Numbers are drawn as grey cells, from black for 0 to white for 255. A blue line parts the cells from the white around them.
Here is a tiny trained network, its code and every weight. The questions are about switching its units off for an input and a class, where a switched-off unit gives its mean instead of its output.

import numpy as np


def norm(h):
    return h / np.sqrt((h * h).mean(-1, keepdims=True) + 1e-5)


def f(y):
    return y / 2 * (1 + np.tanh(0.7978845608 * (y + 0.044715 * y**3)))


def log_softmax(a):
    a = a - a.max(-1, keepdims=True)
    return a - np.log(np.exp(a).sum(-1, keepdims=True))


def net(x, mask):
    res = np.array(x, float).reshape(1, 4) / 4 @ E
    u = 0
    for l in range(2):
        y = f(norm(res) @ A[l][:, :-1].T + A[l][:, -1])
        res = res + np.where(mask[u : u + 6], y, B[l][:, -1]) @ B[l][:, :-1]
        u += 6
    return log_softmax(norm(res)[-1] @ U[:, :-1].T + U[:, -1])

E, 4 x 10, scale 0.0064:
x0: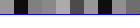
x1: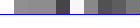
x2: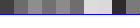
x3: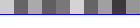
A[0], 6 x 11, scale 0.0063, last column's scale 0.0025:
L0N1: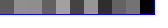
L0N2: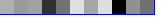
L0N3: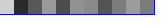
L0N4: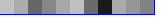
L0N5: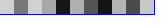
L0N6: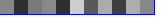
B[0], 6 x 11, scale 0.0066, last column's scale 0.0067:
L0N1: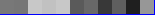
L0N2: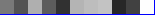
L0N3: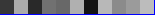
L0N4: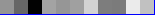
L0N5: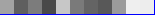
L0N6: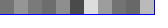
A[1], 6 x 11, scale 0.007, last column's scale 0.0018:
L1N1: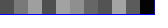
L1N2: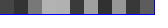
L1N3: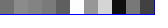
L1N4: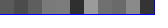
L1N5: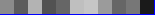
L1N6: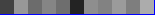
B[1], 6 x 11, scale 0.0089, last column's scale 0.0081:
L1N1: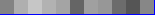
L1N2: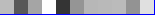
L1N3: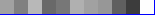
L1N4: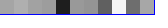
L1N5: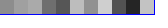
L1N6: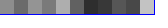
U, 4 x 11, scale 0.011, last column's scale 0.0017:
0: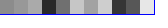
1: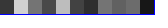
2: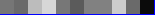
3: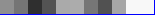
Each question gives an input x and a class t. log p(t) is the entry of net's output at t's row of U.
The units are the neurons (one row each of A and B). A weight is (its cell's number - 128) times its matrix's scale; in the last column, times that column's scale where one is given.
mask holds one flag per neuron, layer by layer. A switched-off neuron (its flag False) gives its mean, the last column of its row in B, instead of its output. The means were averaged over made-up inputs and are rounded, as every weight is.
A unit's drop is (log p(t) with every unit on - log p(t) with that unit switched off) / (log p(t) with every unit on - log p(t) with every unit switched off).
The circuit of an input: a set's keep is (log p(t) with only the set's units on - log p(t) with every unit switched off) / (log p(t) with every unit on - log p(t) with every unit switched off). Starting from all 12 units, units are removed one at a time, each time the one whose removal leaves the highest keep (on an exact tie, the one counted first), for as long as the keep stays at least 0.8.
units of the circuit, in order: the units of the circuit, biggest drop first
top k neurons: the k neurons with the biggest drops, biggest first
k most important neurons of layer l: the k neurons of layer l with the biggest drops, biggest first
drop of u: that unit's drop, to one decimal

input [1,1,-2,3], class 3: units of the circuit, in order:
L0N5
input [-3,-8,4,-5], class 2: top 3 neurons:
L1N2, L0N3, L1N4
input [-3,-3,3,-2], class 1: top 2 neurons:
L0N2, L1N2
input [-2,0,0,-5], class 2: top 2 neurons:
L0N3, L0N2
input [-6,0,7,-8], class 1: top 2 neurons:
L0N2, L1N2
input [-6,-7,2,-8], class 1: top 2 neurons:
L1N6, L1N3
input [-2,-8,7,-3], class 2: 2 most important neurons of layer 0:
L0N3, L0N2
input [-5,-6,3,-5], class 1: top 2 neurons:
L1N6, L1N2
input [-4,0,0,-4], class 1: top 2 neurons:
L0N2, L1N2
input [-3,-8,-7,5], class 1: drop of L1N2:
0.3
